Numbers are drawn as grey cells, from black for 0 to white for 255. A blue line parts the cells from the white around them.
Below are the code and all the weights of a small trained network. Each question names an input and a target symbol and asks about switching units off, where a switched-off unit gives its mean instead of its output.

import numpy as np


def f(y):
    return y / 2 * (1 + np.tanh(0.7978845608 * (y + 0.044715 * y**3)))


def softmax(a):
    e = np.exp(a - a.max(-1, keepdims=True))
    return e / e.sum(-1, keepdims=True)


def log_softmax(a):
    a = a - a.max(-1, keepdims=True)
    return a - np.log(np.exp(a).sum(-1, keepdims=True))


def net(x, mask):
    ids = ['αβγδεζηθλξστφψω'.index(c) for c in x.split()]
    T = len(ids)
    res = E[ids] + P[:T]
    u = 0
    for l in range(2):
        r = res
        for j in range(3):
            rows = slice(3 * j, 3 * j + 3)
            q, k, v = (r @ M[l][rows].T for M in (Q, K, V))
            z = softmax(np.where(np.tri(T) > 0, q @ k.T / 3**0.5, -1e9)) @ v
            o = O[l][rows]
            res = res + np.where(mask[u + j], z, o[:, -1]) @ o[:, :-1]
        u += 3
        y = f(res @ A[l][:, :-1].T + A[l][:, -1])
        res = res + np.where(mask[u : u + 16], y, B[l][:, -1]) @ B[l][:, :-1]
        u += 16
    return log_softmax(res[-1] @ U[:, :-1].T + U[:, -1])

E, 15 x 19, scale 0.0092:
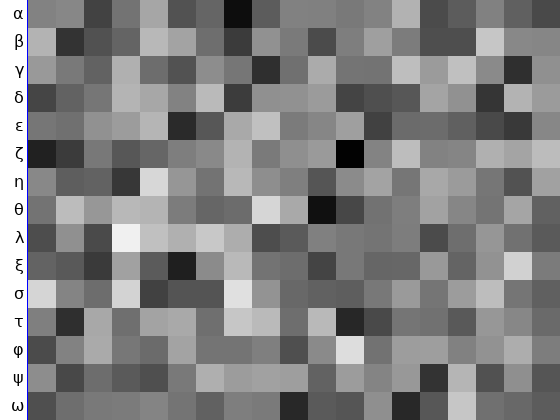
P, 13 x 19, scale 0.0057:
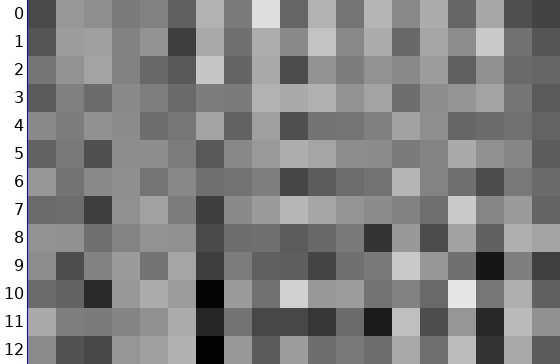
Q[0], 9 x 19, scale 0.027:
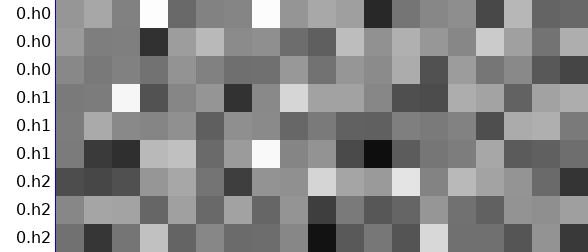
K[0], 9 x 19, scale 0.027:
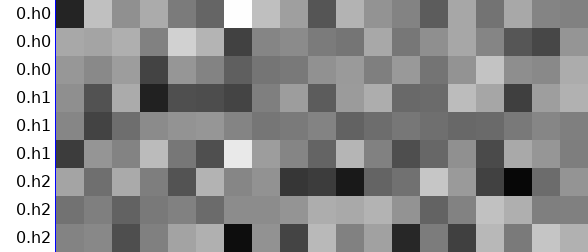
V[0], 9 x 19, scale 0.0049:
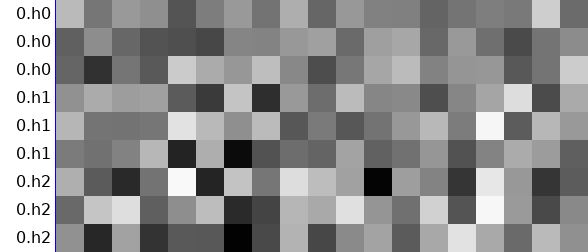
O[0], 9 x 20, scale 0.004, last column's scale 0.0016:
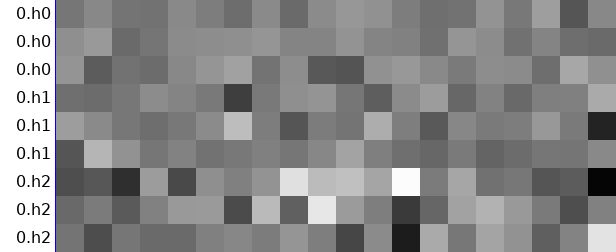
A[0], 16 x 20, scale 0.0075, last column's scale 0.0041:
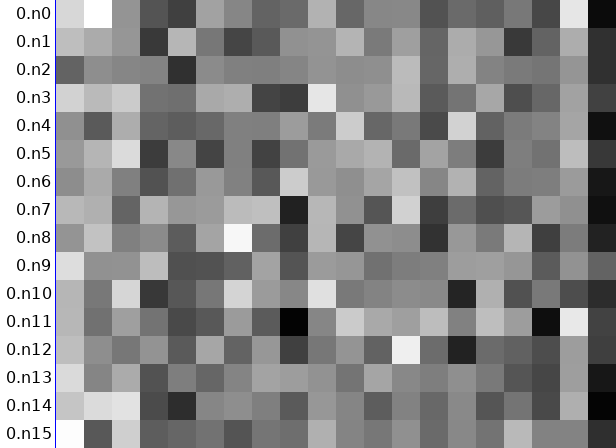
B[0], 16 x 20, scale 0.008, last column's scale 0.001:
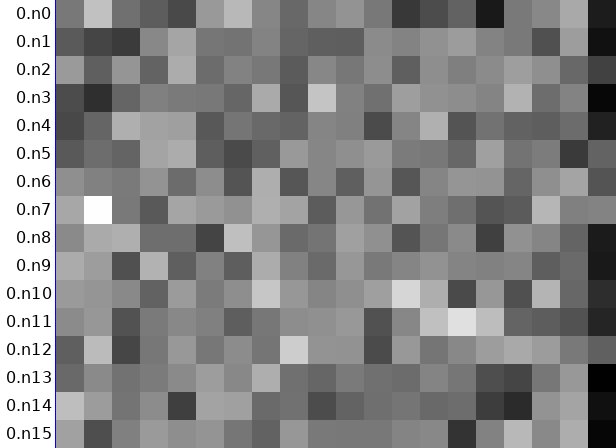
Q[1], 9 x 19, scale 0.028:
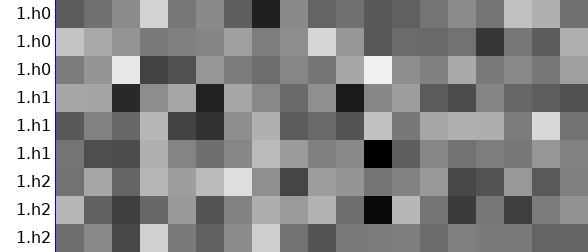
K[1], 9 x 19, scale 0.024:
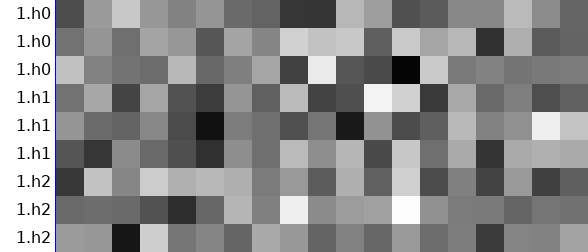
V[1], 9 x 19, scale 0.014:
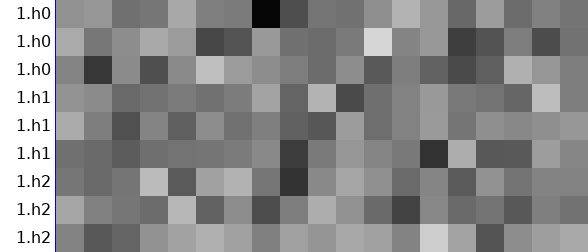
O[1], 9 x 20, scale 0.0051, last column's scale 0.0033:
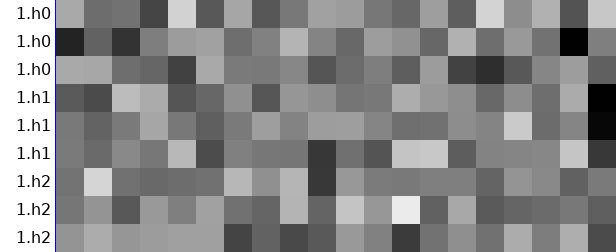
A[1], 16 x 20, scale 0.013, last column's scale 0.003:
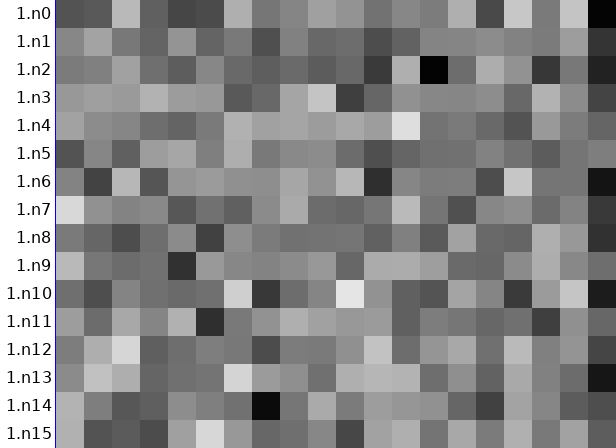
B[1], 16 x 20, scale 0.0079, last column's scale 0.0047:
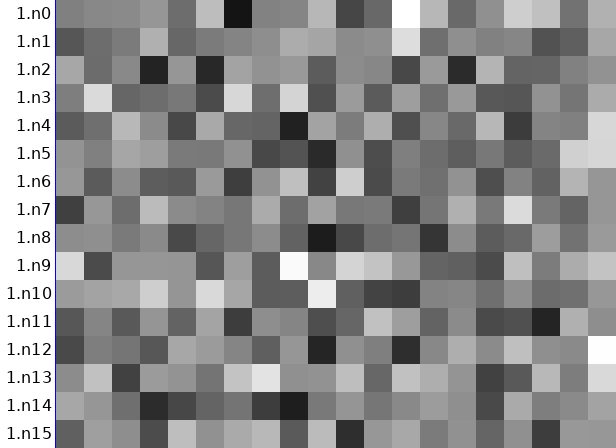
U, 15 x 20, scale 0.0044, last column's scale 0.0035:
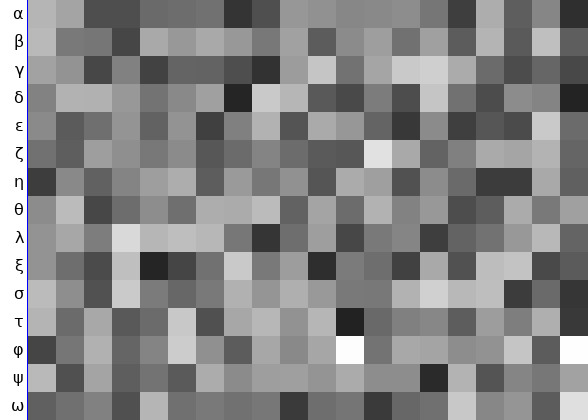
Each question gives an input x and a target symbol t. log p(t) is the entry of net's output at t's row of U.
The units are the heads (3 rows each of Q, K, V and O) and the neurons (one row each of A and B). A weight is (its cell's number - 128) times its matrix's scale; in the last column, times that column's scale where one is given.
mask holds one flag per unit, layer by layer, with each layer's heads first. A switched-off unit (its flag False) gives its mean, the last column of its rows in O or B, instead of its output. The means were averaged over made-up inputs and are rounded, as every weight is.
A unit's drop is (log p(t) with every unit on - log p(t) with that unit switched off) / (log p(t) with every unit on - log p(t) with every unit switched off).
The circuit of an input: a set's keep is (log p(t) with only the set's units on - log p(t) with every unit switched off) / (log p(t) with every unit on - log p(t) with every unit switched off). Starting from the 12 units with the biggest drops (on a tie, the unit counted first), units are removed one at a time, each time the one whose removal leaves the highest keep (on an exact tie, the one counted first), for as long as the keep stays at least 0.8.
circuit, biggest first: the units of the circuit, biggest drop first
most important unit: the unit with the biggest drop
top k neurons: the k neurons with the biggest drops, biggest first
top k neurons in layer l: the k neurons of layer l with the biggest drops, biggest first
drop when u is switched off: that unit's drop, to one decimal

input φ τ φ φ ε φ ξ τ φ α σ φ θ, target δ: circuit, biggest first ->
1.n3, 1.n13
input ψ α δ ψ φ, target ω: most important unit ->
1.h2
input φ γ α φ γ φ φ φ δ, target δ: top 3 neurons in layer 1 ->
1.n10, 1.n3, 1.n1
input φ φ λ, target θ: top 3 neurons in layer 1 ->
1.n13, 1.n4, 1.n10
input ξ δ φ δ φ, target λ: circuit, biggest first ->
0.h2, 1.h0, 1.n10
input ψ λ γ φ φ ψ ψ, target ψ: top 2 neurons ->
1.n9, 0.n10
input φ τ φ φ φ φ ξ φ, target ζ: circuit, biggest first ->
1.h1, 1.n0, 0.h2
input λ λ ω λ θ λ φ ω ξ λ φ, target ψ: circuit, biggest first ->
0.h2, 1.h2, 1.n9, 1.h0
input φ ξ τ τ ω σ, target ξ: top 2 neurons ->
1.n7, 0.n9
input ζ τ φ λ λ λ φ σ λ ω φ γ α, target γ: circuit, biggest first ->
1.n14, 1.n9
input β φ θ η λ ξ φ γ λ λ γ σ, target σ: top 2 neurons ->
0.n9, 1.n7
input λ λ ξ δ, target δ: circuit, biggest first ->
1.n10, 0.h2
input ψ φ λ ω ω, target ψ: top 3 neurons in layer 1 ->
1.n2, 1.n12, 1.n1
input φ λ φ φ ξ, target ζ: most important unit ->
1.h1
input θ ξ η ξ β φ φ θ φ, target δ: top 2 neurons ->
1.n10, 1.n3
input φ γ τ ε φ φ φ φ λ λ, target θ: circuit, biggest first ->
1.n13, 0.n7, 0.h2
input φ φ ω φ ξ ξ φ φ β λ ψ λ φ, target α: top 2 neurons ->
1.n14, 0.n15
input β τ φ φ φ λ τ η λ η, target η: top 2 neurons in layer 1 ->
1.n15, 1.n9
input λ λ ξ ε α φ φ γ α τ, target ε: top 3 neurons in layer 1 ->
1.n6, 1.n11, 1.n0
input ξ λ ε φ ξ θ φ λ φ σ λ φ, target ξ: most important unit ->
0.h2
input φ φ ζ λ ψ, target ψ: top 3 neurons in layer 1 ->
1.n9, 1.n4, 1.n12
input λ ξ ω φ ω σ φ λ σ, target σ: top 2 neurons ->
1.n7, 0.n9
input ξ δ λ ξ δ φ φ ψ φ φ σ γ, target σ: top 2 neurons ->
0.n9, 0.n11
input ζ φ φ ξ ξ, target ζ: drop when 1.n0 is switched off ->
0.7
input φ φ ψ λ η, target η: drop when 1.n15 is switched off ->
0.5
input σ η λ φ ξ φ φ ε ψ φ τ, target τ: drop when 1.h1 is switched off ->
0.1
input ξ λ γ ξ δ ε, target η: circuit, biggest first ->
1.n11
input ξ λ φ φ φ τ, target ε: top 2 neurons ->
1.n6, 1.n11
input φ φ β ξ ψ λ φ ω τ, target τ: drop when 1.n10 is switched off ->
-0.1
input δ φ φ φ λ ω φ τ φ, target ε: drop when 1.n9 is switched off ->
0.4
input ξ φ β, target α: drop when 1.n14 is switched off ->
1.2
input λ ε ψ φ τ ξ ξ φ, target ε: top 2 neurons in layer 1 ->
1.n9, 1.n0
